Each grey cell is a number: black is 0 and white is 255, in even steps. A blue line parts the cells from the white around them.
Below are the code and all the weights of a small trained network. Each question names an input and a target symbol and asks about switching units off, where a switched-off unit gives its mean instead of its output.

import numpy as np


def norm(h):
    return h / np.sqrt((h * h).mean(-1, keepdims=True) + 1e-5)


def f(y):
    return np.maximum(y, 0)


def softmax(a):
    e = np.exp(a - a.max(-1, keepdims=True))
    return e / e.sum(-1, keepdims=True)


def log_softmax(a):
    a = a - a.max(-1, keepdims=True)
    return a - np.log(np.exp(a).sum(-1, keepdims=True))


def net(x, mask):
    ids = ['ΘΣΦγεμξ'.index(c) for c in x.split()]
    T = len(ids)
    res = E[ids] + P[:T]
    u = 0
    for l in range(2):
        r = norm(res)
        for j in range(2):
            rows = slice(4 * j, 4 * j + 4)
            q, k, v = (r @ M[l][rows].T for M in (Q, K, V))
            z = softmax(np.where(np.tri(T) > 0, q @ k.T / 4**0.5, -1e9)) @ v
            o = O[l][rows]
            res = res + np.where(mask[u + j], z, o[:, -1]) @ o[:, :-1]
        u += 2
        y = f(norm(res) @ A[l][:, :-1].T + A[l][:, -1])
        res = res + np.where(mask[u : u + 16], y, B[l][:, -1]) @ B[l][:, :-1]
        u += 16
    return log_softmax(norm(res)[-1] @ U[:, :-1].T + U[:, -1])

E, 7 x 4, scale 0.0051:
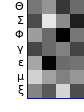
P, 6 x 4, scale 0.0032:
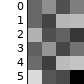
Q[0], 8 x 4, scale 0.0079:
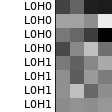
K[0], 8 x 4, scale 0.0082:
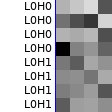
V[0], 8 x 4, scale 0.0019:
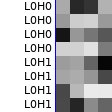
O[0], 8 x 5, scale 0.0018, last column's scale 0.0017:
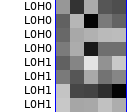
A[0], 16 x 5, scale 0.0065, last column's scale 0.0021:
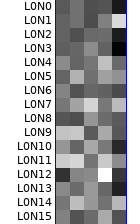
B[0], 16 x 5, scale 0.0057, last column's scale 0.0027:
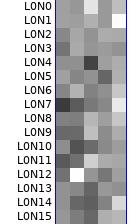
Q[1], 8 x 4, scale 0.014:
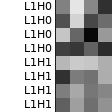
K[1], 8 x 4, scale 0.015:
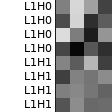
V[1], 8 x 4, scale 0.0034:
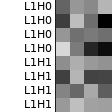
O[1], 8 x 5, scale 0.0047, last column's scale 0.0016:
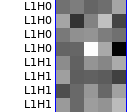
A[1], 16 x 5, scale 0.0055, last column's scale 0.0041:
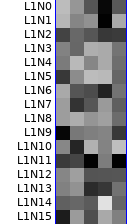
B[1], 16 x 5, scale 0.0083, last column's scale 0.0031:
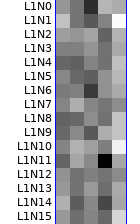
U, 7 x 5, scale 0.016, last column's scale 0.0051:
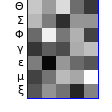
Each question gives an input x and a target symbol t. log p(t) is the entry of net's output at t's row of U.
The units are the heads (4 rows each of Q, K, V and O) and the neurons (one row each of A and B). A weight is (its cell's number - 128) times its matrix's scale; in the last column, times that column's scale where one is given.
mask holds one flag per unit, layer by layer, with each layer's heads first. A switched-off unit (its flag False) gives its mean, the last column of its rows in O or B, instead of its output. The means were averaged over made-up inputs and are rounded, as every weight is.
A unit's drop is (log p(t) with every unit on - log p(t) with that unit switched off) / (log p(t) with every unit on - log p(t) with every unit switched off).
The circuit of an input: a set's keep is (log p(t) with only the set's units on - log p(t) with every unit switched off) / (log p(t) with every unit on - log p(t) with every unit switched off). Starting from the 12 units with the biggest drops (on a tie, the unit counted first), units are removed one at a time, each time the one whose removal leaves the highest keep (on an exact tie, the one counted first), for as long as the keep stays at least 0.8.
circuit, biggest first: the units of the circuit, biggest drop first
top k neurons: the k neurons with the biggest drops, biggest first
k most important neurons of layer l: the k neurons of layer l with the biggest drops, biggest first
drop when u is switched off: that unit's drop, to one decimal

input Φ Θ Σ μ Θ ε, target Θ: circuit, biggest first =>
L1H0, L1N10
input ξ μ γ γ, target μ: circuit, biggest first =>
L0N0, L1N1
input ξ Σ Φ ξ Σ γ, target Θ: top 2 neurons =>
L0N0, L0N1
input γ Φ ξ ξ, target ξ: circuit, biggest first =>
L1H0, L0N7
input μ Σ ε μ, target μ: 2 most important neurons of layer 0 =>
L0N11, L0N9
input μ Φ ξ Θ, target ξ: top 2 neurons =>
L0N1, L0N0
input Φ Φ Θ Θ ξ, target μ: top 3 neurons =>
L0N7, L1N10, L1N1
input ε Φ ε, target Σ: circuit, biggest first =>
L1H0, L1N0, L0N6
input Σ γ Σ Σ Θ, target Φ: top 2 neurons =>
L0N12, L1N1
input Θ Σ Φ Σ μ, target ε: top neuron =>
L0N11
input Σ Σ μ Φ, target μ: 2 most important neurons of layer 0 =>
L0N7, L0N0
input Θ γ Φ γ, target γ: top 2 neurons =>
L0N0, L0N8
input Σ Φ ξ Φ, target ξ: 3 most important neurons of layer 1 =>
L1N1, L1N4, L1N10
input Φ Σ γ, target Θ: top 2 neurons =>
L0N0, L0N7
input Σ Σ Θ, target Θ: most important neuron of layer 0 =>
L0N7
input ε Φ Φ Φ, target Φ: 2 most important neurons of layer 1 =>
L1N1, L1N11
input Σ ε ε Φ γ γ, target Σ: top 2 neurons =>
L0N12, L0N0
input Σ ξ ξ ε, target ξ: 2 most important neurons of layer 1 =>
L1N1, L1N4
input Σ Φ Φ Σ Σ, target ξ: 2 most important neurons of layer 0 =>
L0N7, L0N14
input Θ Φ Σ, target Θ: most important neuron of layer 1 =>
L1N10
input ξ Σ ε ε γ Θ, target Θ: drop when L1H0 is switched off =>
1.5
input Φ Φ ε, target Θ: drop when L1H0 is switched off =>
0.2
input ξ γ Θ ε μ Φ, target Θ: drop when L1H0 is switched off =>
1.2
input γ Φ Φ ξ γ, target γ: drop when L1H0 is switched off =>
0.4
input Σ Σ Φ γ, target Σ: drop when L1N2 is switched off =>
0.0
